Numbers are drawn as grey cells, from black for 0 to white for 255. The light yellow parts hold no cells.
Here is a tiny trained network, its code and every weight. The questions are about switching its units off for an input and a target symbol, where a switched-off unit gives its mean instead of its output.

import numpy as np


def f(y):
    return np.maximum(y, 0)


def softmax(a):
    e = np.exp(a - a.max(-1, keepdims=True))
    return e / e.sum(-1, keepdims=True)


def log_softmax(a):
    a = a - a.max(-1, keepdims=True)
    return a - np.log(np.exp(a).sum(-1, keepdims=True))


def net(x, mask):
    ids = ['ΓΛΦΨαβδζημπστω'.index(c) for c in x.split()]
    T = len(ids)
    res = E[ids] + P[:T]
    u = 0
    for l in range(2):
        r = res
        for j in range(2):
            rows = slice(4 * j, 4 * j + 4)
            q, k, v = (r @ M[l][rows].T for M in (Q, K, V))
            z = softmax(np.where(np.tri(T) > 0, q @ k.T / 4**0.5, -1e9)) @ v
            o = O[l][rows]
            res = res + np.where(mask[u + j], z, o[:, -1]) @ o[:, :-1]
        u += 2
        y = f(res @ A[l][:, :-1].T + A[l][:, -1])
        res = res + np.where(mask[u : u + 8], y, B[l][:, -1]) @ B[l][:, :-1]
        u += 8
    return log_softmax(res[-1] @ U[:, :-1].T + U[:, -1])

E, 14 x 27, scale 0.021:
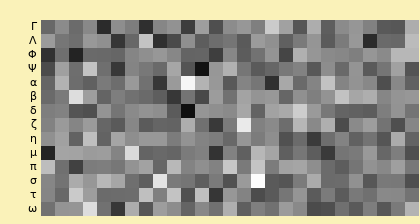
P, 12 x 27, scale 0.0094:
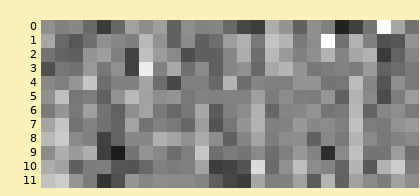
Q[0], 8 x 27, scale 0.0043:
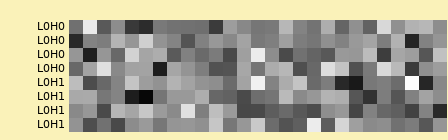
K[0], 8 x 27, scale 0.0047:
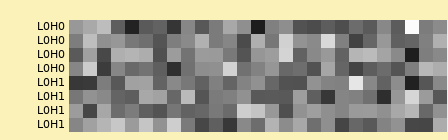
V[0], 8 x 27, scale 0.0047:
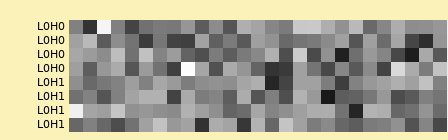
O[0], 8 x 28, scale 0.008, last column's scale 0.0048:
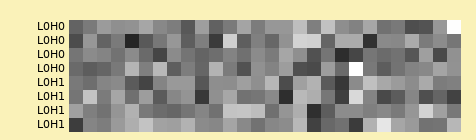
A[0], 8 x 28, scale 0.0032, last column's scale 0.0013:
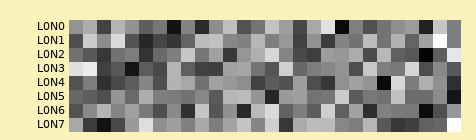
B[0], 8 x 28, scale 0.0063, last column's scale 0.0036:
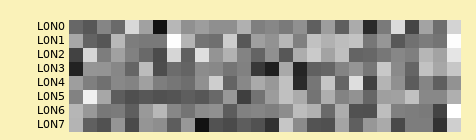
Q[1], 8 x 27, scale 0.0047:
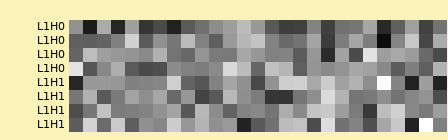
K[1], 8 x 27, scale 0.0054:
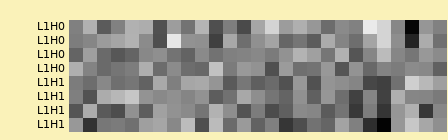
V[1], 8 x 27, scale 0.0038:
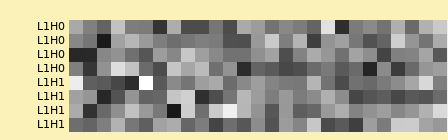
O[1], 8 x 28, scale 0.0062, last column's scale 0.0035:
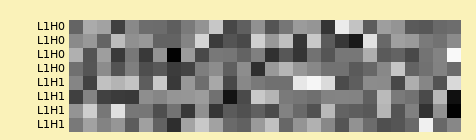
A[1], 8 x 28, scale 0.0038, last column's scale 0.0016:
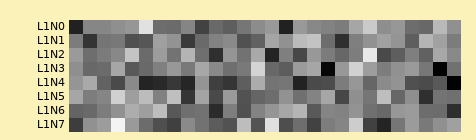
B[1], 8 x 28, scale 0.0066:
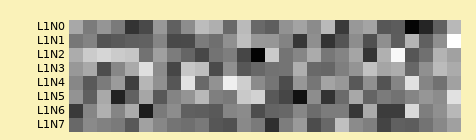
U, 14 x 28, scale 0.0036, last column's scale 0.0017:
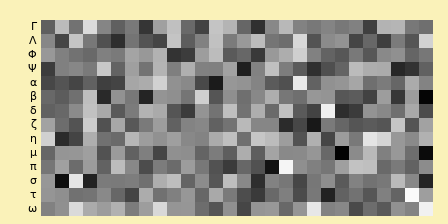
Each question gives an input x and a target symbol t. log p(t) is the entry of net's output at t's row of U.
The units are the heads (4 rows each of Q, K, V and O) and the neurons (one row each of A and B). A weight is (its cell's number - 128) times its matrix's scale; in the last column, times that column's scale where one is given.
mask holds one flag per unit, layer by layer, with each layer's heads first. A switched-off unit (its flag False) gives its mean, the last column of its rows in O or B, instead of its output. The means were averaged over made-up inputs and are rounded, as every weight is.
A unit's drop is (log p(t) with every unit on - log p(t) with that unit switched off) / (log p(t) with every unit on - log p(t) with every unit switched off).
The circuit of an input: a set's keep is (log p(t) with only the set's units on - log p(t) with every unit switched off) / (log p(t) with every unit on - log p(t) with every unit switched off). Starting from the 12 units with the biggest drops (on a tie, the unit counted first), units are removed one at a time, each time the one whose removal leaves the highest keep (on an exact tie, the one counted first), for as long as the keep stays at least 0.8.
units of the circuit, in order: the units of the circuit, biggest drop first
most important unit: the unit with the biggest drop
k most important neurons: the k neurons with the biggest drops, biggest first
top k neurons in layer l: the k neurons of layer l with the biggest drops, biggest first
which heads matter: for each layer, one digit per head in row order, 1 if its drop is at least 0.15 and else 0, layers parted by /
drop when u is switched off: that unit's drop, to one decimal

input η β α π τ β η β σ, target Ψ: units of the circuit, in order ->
(L0H0; L1H1; L1H0)
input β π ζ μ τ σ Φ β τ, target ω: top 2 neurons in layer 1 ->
(L1N1; L1N3)
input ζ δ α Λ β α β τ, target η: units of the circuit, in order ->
(L1H1; L0N6; L1H0; L0H1)
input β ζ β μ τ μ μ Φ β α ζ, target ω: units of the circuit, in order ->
(L1H0; L0H0; L1N1)
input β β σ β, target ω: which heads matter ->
01 / 10
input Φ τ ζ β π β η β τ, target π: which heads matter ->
11 / 10
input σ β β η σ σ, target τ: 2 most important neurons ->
(L1N5; L0N2)
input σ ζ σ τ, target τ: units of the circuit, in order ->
(L1H1; L0H1; L0H0)
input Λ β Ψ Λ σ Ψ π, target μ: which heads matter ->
10 / 10
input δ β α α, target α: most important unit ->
L1H1
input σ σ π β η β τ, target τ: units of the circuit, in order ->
(L1H1; L1N5; L0H0)
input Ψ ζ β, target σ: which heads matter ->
01 / 11
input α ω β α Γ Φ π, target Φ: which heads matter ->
11 / 10
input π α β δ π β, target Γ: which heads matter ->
11 / 11
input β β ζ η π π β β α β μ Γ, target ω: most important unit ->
L1H0
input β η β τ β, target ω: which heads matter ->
10 / 10
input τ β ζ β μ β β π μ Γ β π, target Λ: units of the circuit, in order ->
(L1H0; L0H0)
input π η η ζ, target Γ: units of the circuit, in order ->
(L1H1; L0H1; L1H0; L0H0)
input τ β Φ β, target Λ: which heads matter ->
00 / 10
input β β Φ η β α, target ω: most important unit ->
L1H0
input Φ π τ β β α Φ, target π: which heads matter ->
11 / 10
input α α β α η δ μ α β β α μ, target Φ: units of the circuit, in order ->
(L1H0; L0H0; L0H1)
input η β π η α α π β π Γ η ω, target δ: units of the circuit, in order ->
(L0N1; L1N2)
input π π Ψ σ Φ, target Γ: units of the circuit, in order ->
(L1H1; L0H1; L0H0)
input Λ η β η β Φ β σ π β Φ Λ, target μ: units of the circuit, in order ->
(L1H0; L0H0; L0N3)
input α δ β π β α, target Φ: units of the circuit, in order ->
(L1H0; L0H0; L1H1)
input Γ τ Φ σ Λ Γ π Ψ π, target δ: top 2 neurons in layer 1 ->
(L1N2; L1N5)
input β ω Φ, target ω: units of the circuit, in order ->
(L1H0; L0H0; L1N1)
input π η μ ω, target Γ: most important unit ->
L1H1
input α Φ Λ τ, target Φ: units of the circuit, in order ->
(L1H0; L0H0)
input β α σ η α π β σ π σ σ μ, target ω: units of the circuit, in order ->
(L1H0; L1N1; L0H0)
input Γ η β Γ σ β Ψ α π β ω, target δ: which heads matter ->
10 / 00
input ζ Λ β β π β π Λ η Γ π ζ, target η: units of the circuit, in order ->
(L1H1; L0H1; L1H0; L0N6)
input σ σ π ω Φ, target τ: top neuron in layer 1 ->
(L1N5)
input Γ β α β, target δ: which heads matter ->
10 / 11
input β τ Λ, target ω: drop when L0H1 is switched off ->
0.1
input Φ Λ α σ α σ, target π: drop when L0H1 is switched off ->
0.2
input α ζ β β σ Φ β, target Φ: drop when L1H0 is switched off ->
0.9
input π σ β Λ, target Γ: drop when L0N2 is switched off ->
0.0
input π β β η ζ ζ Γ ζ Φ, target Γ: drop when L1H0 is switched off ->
0.2
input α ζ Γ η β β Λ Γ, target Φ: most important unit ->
L1H0
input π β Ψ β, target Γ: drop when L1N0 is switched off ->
-0.1
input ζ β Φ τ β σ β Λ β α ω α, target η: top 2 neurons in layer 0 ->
(L0N1; L0N6)
